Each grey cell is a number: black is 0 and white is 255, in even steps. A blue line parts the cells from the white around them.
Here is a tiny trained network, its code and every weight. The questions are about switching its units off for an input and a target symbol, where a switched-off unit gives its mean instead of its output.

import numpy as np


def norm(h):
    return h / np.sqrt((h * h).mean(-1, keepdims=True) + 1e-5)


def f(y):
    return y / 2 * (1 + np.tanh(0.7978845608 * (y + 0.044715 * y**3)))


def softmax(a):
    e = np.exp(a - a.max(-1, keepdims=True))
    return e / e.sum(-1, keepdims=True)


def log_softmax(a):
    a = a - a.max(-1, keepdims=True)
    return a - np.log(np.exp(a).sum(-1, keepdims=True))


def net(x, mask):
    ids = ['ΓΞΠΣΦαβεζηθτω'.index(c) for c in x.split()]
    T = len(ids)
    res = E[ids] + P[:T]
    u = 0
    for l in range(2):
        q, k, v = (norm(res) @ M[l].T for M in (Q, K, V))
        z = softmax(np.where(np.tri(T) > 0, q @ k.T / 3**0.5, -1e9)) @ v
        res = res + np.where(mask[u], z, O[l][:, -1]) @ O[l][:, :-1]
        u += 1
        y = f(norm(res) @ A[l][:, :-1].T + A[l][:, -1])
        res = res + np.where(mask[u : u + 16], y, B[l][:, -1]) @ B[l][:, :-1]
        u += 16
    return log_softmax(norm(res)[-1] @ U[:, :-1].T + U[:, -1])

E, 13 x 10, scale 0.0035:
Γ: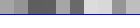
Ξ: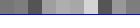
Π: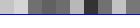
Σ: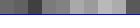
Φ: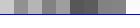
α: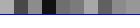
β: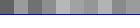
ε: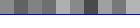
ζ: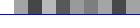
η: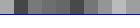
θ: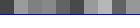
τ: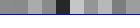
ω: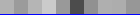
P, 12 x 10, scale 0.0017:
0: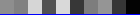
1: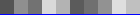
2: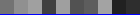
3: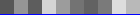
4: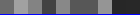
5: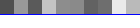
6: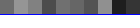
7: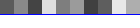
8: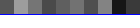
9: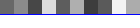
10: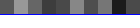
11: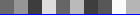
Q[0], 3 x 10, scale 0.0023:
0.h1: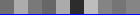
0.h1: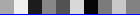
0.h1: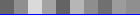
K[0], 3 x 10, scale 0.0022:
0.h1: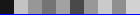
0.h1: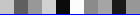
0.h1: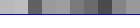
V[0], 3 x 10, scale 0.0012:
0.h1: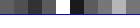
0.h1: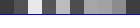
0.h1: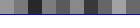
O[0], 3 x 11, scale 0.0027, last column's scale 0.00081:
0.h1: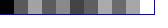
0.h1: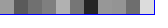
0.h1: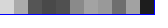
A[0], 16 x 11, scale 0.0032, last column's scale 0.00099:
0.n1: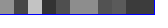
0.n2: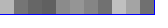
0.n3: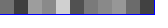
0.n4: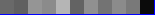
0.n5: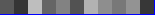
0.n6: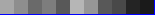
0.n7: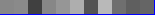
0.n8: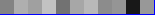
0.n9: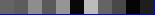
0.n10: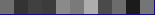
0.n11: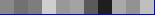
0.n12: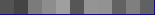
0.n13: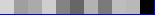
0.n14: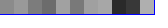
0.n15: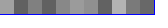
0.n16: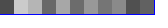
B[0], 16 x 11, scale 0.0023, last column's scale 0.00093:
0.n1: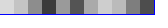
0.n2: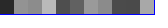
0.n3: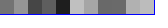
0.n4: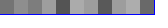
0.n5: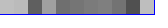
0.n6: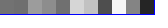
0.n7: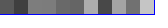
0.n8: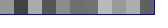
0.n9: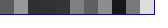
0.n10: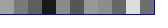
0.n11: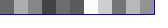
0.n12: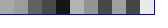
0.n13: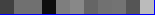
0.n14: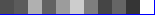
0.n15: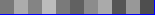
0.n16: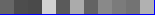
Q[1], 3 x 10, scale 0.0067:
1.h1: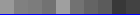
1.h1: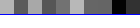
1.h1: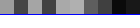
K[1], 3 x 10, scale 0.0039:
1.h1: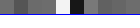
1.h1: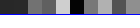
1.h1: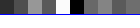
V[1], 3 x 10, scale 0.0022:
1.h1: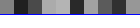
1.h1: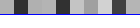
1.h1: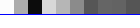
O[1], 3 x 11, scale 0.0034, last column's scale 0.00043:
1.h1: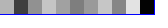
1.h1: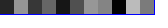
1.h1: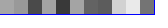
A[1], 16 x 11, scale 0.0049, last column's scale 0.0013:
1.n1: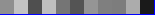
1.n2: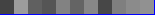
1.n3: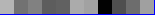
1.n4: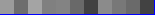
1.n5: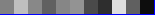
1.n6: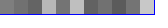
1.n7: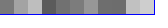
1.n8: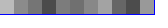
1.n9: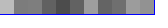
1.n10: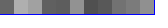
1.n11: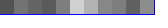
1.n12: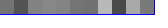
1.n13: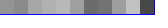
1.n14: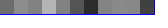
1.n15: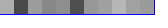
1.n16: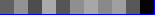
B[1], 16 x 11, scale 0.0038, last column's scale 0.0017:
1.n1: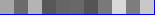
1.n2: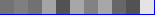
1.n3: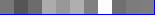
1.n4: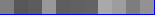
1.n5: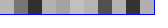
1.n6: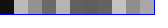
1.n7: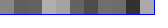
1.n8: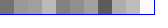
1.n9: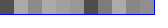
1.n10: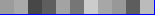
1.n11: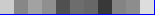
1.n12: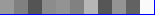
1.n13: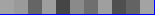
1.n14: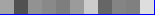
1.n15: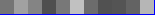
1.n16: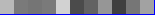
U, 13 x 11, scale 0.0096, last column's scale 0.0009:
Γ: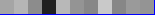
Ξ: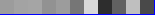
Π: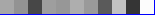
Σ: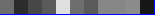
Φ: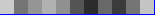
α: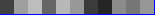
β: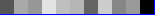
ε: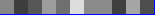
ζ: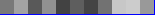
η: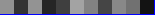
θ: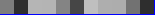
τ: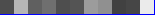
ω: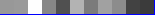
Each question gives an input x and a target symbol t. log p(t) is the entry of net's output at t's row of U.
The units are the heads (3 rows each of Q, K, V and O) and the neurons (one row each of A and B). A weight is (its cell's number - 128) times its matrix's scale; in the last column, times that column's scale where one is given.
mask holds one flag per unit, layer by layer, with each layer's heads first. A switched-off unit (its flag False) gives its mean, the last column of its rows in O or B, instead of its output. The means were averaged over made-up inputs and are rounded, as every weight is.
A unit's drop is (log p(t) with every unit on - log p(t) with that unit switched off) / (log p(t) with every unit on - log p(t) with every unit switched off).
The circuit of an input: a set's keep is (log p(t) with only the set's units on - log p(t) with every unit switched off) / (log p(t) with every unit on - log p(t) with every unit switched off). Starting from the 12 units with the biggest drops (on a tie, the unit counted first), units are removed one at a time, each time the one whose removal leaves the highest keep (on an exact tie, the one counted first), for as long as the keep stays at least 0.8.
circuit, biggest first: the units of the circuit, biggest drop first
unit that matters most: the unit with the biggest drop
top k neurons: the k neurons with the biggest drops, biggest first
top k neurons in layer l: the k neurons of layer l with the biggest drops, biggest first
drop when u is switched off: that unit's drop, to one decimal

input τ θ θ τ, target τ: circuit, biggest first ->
[1.h1]
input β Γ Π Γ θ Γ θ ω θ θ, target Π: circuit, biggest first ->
[1.h1, 1.n5]
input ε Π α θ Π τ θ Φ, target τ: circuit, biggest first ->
[1.h1, 0.n11]
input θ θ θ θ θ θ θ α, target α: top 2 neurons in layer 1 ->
[1.n15, 1.n9]
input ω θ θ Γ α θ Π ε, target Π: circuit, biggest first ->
[1.h1, 1.n5]
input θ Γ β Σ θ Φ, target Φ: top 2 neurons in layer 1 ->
[1.n7, 1.n13]
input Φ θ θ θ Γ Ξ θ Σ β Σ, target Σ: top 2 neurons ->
[1.n16, 1.n8]
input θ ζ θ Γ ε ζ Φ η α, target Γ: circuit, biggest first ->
[0.n1, 1.n3]
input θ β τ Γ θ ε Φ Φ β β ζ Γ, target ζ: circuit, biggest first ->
[1.h1, 1.n1]
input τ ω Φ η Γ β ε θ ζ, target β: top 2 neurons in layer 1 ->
[1.n3, 1.n6]
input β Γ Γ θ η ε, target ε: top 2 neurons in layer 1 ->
[1.n13, 1.n14]
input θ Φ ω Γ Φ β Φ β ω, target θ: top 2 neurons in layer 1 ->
[1.n4, 1.n14]
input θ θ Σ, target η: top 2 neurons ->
[1.n11, 0.n10]
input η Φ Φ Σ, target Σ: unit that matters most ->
1.n16
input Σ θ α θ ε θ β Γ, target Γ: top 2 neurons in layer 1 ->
[1.n15, 1.n5]
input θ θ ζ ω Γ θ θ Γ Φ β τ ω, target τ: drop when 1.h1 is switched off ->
0.9
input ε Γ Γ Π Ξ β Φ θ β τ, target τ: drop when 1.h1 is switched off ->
0.9
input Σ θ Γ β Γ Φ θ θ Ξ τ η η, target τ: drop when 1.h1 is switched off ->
0.9
